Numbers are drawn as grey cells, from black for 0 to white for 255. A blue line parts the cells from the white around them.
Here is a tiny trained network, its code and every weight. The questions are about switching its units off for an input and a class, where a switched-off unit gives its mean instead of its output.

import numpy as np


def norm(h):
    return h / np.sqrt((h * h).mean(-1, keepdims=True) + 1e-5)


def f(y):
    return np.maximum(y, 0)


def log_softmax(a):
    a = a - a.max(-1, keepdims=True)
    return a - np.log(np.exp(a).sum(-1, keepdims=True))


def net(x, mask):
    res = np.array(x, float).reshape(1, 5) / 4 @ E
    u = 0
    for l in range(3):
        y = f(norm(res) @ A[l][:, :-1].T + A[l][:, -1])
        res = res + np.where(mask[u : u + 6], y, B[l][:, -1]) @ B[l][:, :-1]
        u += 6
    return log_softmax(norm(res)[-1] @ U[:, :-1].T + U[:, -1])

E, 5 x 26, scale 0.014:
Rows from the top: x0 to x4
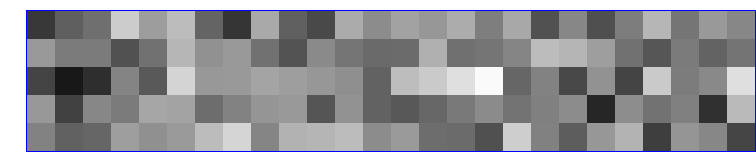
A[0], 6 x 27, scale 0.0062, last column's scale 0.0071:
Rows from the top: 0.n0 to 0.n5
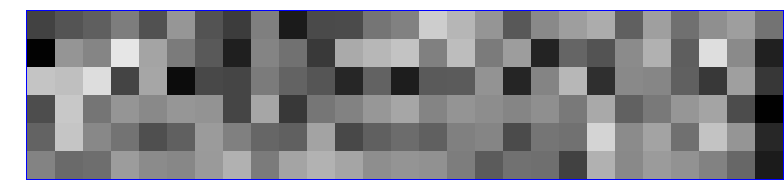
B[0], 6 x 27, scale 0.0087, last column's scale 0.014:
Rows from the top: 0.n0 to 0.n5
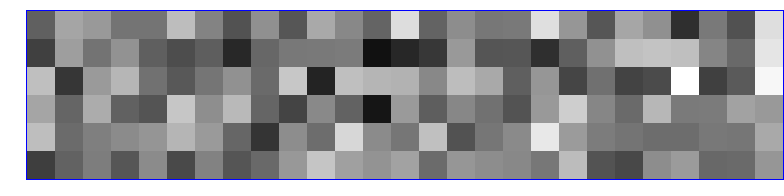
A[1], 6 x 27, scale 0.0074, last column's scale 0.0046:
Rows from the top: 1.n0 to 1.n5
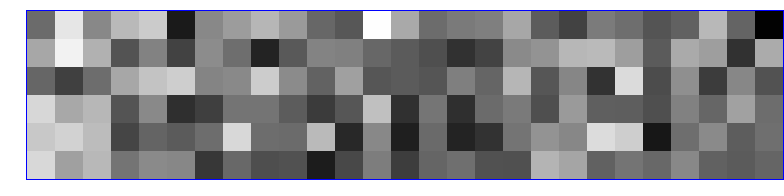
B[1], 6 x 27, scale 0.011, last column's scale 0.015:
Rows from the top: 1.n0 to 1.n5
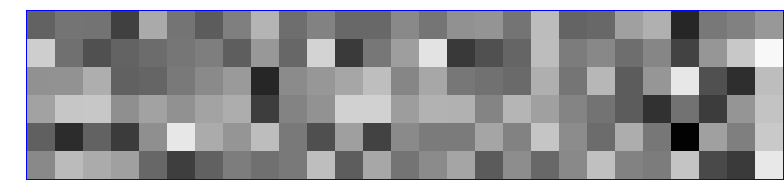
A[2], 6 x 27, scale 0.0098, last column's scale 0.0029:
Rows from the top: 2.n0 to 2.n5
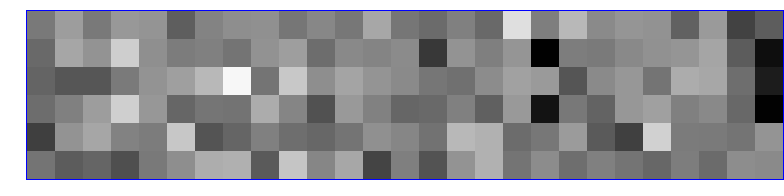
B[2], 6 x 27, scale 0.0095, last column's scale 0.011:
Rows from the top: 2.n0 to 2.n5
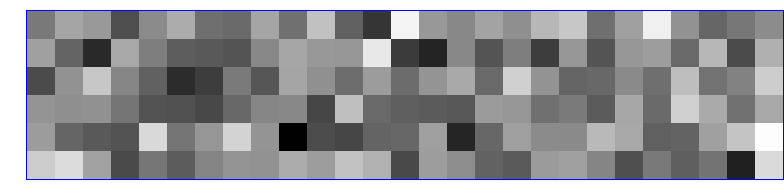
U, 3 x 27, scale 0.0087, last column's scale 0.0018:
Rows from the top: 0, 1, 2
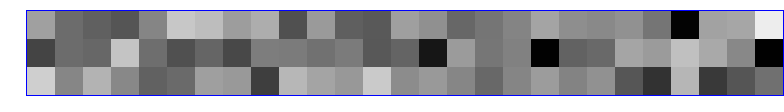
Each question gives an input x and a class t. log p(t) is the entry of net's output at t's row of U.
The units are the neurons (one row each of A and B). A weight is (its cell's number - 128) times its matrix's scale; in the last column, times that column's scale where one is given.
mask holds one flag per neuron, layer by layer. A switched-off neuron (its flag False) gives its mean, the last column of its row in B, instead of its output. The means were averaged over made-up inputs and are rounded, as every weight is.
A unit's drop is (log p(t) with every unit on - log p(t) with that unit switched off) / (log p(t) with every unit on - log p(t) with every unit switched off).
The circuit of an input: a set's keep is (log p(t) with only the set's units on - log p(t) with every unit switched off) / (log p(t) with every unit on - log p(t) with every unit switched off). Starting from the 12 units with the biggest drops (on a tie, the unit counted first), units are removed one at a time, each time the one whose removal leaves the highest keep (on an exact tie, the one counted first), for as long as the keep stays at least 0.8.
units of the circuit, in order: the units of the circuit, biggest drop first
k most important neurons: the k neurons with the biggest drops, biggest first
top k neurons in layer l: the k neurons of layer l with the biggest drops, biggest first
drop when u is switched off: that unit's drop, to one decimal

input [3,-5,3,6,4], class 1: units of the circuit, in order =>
0.n1
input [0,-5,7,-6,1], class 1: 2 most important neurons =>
0.n1; 1.n4
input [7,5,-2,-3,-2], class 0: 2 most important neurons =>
0.n0; 0.n2
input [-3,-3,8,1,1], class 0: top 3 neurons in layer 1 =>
1.n2; 1.n3; 1.n5
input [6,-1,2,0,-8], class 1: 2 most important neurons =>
0.n1; 1.n1
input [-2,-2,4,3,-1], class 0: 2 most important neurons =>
0.n2; 2.n4
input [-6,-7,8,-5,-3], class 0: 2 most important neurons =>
0.n2; 1.n2
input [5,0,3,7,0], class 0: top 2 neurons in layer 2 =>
2.n4; 2.n2
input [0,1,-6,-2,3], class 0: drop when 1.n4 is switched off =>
0.1
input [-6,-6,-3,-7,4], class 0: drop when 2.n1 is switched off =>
0.0
